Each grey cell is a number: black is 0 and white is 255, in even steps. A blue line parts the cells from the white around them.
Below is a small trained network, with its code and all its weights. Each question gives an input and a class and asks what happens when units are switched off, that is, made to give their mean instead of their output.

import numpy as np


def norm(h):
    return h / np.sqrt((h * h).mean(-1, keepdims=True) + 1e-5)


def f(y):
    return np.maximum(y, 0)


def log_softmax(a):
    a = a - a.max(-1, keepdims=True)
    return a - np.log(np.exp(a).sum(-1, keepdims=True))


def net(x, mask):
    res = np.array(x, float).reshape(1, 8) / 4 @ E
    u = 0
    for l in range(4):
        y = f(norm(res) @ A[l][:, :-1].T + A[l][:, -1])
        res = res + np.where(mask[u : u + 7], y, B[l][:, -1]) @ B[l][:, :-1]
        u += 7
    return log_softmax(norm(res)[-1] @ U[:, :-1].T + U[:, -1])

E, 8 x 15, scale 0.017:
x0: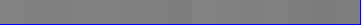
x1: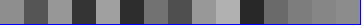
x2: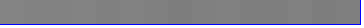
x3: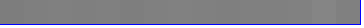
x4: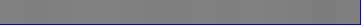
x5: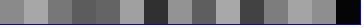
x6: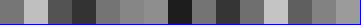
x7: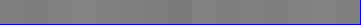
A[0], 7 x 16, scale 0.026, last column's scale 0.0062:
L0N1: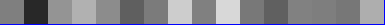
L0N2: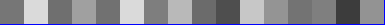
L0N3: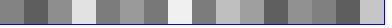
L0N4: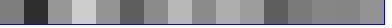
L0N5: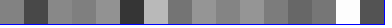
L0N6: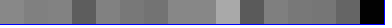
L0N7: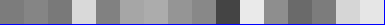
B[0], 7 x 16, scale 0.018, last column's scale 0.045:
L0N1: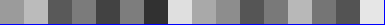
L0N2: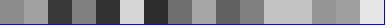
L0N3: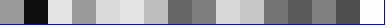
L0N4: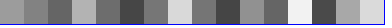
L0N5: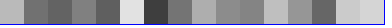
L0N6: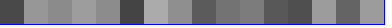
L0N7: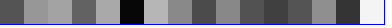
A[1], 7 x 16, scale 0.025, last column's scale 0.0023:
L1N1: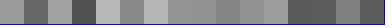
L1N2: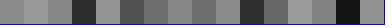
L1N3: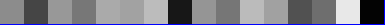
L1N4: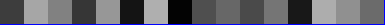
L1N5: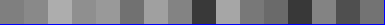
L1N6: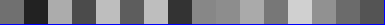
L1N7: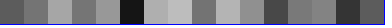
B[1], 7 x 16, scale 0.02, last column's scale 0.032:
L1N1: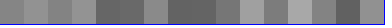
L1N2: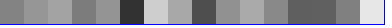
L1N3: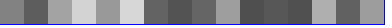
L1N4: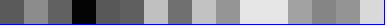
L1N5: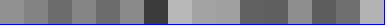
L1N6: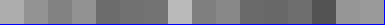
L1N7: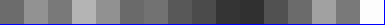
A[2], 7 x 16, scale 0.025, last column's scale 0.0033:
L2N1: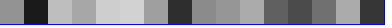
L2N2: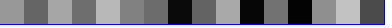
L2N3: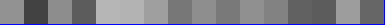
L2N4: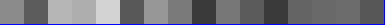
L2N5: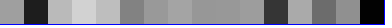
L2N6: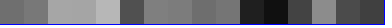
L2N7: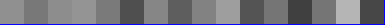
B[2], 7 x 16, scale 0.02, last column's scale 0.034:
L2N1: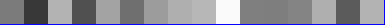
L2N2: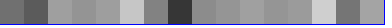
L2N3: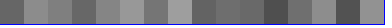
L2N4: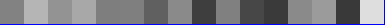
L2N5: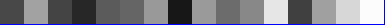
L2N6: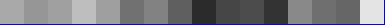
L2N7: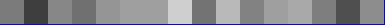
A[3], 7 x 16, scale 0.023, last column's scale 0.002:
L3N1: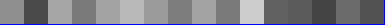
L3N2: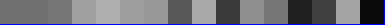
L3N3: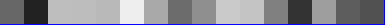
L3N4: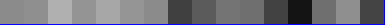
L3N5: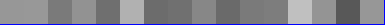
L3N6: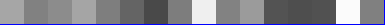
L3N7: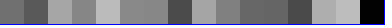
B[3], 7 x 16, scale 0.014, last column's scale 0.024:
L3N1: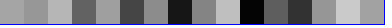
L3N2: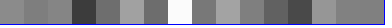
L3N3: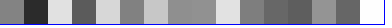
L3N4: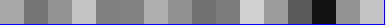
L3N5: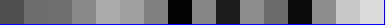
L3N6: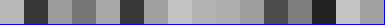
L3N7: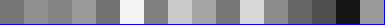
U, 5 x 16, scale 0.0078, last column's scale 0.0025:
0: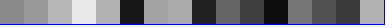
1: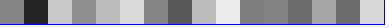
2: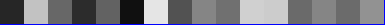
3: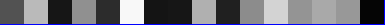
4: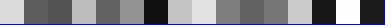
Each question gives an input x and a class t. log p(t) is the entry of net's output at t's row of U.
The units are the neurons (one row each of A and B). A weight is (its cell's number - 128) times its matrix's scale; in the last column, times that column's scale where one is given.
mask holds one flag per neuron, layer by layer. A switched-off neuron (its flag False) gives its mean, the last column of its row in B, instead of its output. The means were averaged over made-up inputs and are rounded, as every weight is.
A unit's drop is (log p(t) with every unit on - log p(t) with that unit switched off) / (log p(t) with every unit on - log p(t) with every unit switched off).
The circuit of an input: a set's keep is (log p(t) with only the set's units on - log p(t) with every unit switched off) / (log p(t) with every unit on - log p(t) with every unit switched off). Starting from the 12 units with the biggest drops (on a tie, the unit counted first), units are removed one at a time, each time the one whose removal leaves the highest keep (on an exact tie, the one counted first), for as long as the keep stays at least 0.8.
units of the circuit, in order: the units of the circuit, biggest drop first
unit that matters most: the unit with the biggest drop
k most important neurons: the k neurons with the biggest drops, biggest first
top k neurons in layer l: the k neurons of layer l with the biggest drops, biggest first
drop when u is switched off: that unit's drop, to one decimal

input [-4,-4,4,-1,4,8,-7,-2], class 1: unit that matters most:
L0N3
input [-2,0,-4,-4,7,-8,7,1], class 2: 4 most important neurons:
L0N7; L0N3; L1N4; L0N2
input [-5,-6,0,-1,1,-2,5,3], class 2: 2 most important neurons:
L0N7; L1N4
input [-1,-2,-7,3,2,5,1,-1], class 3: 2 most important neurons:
L0N3; L0N2
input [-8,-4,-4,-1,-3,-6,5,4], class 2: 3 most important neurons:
L0N7; L1N4; L0N3
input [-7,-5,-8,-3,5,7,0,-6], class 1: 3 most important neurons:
L0N1; L0N4; L0N3
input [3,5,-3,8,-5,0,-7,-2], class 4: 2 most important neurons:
L0N7; L0N1
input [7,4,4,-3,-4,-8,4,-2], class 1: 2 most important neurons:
L0N5; L0N1
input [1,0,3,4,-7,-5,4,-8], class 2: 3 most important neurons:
L0N7; L0N3; L0N2
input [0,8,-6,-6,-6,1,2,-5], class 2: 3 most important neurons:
L0N3; L0N6; L0N2
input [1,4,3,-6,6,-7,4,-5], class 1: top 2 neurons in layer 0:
L0N5; L0N1
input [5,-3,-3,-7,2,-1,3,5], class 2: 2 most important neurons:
L0N7; L1N4
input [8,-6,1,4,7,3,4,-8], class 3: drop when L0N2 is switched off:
1.0
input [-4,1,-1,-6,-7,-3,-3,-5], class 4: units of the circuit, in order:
L0N5
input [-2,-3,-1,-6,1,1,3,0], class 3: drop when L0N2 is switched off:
0.9
